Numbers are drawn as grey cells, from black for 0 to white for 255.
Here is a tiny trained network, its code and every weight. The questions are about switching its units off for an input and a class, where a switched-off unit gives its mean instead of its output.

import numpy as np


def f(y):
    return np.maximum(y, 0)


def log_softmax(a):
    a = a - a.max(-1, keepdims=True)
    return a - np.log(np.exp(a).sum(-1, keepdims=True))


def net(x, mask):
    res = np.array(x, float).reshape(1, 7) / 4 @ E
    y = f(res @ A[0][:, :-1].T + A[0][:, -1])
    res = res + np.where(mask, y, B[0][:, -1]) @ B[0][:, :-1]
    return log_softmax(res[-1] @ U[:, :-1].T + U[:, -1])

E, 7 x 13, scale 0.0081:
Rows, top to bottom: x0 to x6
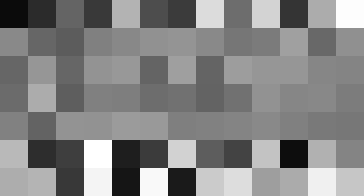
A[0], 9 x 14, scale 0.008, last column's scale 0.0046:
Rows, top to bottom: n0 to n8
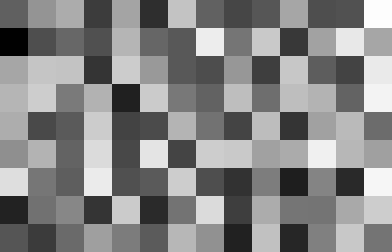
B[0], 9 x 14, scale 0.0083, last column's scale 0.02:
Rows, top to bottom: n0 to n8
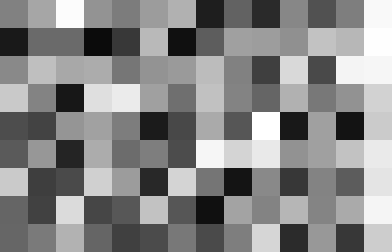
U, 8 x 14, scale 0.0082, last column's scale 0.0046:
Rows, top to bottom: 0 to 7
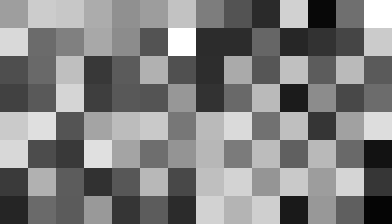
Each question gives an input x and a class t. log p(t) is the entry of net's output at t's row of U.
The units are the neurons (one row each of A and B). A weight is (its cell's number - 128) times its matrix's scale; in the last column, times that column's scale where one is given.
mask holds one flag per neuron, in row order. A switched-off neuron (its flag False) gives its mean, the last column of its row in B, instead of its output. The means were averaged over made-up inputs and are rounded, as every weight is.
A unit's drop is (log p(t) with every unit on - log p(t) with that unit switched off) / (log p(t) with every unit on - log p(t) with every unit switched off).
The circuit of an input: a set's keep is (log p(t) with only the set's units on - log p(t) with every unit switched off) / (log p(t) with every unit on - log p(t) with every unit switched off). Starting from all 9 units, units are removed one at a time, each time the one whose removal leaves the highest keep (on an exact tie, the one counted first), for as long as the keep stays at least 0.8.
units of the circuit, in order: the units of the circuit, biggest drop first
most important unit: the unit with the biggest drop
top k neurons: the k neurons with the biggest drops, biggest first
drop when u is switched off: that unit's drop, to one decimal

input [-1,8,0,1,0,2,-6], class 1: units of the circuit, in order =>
n1
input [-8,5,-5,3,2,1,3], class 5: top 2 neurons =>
n6, n0
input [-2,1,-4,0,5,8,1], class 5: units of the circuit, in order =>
n0, n6
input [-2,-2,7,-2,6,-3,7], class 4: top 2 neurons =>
n3, n1
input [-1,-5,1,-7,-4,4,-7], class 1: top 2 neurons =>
n6, n1
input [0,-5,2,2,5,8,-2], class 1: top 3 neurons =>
n6, n1, n7
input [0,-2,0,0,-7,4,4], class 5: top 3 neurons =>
n1, n3, n6
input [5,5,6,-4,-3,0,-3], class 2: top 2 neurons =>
n6, n7
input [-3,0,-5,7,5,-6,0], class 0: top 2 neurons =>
n5, n1
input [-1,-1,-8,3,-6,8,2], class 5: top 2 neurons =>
n6, n1
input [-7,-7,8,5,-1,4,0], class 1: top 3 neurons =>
n5, n6, n1
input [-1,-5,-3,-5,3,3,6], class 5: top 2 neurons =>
n3, n1
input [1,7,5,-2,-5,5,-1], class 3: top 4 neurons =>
n5, n4, n3, n8
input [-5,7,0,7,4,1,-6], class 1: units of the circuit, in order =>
n6
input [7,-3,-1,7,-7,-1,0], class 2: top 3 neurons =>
n7, n5, n3
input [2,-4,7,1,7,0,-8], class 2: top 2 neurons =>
n4, n7
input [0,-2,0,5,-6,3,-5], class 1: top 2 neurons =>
n1, n6
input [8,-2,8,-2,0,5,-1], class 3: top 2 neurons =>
n5, n7
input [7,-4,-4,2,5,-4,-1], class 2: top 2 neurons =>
n7, n5
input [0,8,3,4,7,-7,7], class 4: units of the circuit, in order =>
n3
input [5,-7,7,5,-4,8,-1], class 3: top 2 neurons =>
n5, n8
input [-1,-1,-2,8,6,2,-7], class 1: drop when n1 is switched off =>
0.1
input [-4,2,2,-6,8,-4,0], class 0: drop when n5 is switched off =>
0.9
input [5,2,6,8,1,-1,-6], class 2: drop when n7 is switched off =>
0.1
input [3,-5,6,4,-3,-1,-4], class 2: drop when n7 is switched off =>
0.0
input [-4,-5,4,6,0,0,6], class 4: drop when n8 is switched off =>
0.1
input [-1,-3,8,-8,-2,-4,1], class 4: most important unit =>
n1
